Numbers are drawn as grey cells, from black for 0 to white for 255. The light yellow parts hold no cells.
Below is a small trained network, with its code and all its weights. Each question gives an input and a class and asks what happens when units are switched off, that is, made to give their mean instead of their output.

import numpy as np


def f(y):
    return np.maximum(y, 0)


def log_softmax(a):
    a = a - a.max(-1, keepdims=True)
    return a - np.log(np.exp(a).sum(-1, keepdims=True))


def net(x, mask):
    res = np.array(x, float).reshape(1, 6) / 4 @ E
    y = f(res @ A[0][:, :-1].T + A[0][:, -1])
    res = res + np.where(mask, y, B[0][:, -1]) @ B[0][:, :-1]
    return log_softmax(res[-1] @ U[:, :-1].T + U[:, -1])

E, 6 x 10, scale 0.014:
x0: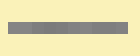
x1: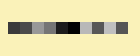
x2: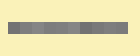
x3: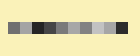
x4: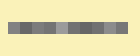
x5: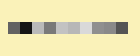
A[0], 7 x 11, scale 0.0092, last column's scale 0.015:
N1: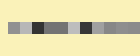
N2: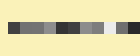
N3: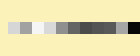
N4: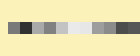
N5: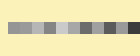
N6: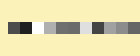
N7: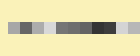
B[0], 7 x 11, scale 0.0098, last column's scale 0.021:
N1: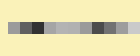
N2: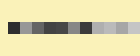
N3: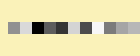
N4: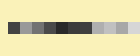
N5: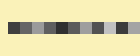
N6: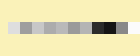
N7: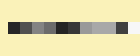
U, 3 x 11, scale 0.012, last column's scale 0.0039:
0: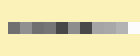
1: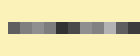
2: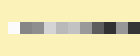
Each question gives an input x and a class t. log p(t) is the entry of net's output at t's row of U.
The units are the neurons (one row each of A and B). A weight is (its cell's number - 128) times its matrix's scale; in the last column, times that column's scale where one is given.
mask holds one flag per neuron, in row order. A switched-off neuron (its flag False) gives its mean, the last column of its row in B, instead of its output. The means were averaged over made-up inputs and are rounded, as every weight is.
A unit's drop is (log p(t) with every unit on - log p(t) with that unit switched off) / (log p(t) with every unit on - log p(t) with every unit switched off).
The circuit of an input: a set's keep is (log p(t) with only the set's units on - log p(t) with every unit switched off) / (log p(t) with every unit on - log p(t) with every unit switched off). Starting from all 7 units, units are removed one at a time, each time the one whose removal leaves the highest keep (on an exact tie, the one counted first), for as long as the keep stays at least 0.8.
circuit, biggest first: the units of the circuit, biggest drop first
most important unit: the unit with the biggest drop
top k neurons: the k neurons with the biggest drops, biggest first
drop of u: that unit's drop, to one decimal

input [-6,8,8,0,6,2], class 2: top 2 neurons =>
[N6, N7]
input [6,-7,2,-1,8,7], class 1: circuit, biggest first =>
[N5]
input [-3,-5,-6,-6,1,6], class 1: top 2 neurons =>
[N5, N7]
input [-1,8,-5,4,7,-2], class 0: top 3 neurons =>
[N2, N7, N5]
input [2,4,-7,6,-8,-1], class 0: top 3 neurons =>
[N7, N2, N5]
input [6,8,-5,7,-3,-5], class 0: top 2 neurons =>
[N2, N7]
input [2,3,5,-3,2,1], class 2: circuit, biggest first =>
[N6, N4]
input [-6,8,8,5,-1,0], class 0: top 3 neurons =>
[N2, N7, N5]
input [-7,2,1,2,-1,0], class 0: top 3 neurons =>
[N6, N7, N5]
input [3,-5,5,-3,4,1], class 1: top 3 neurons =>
[N5, N7, N2]
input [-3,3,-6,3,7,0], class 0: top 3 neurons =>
[N7, N5, N6]
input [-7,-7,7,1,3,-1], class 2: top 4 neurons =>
[N4, N1, N2, N7]
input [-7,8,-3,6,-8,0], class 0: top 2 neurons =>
[N2, N7]
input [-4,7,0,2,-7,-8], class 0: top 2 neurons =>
[N2, N7]
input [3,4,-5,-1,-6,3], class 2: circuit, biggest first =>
[N6]
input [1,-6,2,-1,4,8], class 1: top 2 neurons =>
[N5, N3]
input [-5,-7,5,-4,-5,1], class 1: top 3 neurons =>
[N5, N7, N2]
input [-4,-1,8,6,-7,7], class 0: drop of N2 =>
-0.1
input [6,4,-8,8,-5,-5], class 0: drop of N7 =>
0.2
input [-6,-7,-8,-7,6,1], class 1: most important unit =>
N7
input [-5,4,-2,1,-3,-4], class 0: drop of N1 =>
-0.1
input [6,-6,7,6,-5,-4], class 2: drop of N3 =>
0.0
